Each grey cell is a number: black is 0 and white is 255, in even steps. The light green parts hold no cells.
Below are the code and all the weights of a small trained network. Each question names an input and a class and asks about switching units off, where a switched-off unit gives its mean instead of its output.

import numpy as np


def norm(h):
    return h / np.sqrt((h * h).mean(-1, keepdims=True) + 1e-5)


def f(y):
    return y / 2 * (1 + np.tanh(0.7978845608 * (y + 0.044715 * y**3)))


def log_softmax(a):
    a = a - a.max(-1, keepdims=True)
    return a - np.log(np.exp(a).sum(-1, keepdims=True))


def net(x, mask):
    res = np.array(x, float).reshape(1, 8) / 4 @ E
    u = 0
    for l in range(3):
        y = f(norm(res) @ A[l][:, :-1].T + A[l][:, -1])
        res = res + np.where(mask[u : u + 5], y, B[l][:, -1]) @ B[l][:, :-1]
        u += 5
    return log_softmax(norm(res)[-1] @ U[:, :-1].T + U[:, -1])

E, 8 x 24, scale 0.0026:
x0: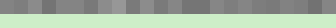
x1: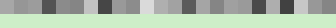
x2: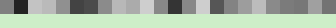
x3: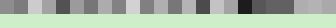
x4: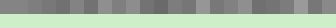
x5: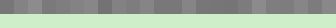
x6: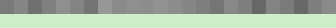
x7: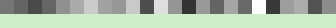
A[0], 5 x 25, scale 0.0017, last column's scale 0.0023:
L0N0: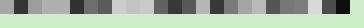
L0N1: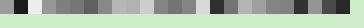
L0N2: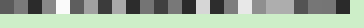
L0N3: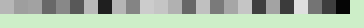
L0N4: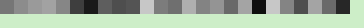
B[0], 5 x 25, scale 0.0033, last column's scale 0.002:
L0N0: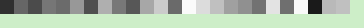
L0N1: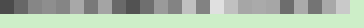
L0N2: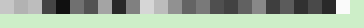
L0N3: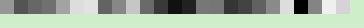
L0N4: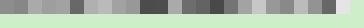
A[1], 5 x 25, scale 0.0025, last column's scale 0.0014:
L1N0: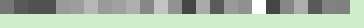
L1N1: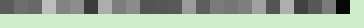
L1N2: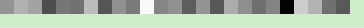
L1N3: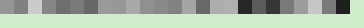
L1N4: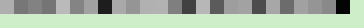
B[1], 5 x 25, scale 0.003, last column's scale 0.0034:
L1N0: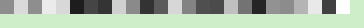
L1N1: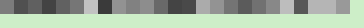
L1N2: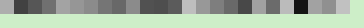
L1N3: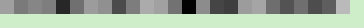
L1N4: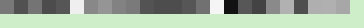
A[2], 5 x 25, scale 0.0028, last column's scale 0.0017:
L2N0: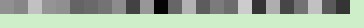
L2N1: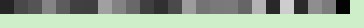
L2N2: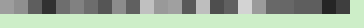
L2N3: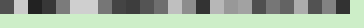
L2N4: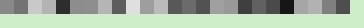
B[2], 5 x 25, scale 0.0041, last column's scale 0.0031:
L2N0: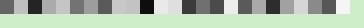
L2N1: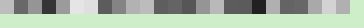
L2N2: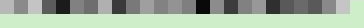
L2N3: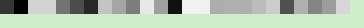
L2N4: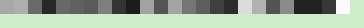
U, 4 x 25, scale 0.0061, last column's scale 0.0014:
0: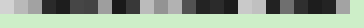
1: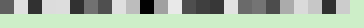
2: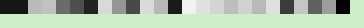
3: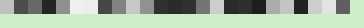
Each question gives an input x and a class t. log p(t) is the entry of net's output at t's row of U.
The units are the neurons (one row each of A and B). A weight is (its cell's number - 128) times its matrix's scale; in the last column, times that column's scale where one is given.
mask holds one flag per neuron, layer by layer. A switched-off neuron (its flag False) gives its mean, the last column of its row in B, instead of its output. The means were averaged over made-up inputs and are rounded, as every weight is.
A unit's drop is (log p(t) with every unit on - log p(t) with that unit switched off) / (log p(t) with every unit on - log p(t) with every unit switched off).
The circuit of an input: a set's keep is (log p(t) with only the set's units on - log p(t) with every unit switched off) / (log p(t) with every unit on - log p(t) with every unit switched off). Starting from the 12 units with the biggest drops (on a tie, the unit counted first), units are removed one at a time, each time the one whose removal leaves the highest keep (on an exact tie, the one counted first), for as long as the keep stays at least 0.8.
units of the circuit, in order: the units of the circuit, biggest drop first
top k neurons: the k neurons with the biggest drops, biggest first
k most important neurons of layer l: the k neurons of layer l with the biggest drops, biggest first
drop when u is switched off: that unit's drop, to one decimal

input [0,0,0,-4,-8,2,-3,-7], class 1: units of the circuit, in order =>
(L2N0)
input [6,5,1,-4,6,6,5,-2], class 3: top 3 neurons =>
(L0N3 L2N4 L1N4)
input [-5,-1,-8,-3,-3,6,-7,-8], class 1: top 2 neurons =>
(L2N0 L0N0)
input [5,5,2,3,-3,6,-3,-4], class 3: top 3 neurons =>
(L1N0 L0N3 L1N4)
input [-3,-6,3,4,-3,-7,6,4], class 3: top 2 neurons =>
(L2N1 L1N1)
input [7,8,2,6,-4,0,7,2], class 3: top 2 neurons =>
(L0N3 L1N4)
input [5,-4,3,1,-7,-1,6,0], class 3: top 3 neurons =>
(L2N1 L1N1 L2N3)
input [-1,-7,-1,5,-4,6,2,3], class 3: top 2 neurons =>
(L2N1 L1N1)
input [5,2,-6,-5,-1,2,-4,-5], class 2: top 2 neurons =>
(L2N3 L1N0)
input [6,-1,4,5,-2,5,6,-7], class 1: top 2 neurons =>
(L2N0 L0N2)
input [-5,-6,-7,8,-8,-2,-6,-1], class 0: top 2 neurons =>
(L2N4 L1N3)
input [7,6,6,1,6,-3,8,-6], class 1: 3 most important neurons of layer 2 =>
(L2N0 L2N3 L2N1)
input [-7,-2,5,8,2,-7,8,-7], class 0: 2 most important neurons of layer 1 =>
(L1N3 L1N0)
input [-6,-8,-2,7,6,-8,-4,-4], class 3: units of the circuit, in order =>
(L2N1)
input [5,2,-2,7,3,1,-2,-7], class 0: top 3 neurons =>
(L2N4 L1N3 L1N0)
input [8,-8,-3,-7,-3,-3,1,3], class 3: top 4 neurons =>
(L2N1 L1N1 L2N4 L1N3)
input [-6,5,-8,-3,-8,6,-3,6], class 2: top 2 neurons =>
(L2N3 L2N0)
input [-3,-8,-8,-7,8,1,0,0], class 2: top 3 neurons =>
(L2N3 L0N3 L1N2)
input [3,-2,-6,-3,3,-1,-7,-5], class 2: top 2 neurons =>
(L2N3 L1N0)
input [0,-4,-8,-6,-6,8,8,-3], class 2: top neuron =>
(L2N3)
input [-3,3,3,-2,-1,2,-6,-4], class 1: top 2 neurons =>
(L2N0 L2N3)
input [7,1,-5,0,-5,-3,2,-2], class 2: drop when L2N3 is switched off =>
0.8
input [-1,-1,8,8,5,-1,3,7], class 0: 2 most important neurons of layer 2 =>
(L2N4 L2N3)
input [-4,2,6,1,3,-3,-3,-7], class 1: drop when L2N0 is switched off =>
1.1
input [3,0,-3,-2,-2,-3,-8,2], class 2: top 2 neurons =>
(L2N3 L0N4)
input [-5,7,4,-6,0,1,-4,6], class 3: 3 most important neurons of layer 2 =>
(L2N0 L2N4 L2N2)
